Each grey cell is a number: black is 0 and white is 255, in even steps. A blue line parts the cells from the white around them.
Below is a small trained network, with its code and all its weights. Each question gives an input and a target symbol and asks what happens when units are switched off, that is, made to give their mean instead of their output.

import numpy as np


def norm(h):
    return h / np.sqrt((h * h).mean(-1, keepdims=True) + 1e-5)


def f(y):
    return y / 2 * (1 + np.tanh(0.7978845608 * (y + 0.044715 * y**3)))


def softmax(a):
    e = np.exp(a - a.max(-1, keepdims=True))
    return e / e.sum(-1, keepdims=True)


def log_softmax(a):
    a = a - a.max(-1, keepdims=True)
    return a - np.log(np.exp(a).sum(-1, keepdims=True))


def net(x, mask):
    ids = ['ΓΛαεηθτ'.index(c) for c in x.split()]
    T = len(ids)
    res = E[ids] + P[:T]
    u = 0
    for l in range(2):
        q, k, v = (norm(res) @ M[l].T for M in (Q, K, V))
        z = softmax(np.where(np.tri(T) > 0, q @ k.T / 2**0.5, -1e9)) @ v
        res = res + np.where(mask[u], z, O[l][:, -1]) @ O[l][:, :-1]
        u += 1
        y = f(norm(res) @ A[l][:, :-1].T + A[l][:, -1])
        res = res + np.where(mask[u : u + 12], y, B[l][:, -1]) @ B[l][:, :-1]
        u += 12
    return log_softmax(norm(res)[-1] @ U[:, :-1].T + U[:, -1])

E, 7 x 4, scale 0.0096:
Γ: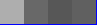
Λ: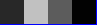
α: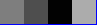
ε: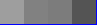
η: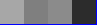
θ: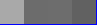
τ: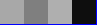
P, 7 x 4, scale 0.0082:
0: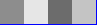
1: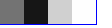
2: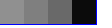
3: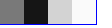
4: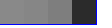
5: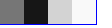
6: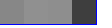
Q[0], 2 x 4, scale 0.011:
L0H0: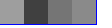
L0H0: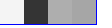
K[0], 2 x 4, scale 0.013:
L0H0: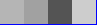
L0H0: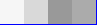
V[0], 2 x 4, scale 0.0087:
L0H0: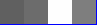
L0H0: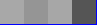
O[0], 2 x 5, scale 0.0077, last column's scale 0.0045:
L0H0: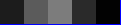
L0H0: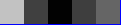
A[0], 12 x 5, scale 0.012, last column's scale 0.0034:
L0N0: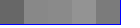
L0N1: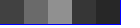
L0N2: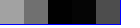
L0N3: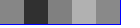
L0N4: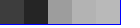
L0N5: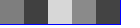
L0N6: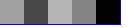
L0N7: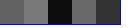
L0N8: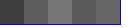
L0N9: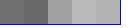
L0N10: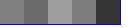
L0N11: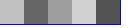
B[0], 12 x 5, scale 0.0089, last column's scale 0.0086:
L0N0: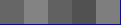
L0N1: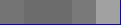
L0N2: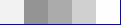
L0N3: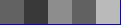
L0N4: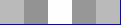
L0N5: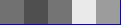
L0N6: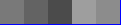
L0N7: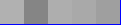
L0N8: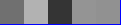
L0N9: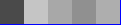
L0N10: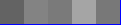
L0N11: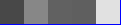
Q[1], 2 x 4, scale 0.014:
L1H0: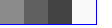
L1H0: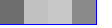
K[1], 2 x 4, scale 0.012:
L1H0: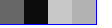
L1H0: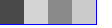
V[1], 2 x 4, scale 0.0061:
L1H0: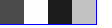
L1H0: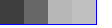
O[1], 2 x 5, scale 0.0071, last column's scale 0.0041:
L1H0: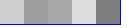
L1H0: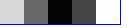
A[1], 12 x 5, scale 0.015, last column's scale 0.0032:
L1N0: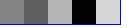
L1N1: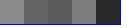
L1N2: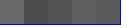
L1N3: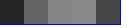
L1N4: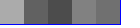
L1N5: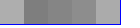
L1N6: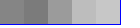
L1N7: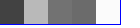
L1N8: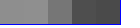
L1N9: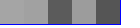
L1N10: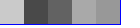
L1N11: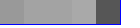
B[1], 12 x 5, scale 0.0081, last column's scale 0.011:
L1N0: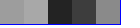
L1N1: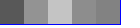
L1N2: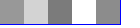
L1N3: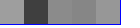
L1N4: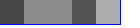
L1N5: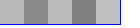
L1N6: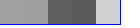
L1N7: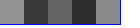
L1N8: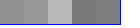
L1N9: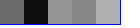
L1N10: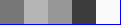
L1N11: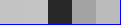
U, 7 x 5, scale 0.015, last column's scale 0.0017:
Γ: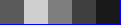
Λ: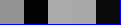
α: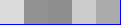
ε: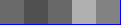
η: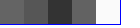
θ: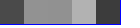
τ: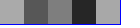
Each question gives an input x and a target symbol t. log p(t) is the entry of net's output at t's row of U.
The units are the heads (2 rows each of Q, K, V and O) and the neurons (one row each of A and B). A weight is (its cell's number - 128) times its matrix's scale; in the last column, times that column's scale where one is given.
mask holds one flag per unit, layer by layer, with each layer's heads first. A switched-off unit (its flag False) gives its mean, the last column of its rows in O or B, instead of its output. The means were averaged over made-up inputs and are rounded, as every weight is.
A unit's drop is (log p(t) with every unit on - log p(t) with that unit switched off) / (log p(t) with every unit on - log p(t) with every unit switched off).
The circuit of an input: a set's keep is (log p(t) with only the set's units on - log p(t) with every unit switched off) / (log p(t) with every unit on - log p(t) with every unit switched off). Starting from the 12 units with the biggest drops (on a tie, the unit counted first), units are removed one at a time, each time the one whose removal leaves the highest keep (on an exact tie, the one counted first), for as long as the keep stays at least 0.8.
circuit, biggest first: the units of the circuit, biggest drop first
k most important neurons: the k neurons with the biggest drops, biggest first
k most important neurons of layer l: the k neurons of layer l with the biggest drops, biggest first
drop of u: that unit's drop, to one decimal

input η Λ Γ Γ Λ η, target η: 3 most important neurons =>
L0N2, L1N0, L0N3
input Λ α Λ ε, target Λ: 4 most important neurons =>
L0N3, L0N5, L0N2, L0N4
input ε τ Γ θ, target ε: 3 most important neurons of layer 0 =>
L0N2, L0N3, L0N11
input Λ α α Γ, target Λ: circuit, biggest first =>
L0N3, L0N2
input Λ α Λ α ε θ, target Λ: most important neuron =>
L0N3
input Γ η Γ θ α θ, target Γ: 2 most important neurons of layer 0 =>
L0N2, L0N11
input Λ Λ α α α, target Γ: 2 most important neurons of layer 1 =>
L1N2, L1N4
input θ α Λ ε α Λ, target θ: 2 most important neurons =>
L0N4, L0N2
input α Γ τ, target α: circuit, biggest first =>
L0N2, L1H0
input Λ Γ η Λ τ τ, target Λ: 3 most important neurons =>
L0N5, L0N2, L0N4
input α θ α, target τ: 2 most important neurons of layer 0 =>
L0N4, L0N2
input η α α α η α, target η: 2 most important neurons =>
L0N3, L0N2
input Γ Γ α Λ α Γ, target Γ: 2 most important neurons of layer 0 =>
L0N2, L0N11
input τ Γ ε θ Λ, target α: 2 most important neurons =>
L0N2, L0N7
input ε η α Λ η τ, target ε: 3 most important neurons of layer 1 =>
L1N2, L1N5, L1N9
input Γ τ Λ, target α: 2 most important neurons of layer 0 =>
L0N2, L0N5
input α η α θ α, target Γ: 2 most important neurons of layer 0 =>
L0N2, L0N4
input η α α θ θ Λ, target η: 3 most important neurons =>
L0N2, L0N8, L1N5
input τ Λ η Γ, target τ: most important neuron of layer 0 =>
L0N3
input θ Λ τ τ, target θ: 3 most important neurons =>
L0N2, L0N11, L1N2
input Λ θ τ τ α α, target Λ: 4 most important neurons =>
L0N3, L0N2, L0N4, L1N10
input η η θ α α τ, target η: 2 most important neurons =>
L0N2, L1N0
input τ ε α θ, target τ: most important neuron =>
L1N0
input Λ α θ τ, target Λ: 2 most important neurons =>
L0N5, L0N2
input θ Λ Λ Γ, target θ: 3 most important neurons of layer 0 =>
L0N2, L0N3, L0N11
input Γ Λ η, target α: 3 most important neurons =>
L0N2, L0N3, L0N8
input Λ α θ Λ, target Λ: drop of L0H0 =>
1.2
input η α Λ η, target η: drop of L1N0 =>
0.3
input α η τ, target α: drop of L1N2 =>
-0.1
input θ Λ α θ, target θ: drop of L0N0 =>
0.0
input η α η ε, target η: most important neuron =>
L0N2
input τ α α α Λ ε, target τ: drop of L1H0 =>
0.1
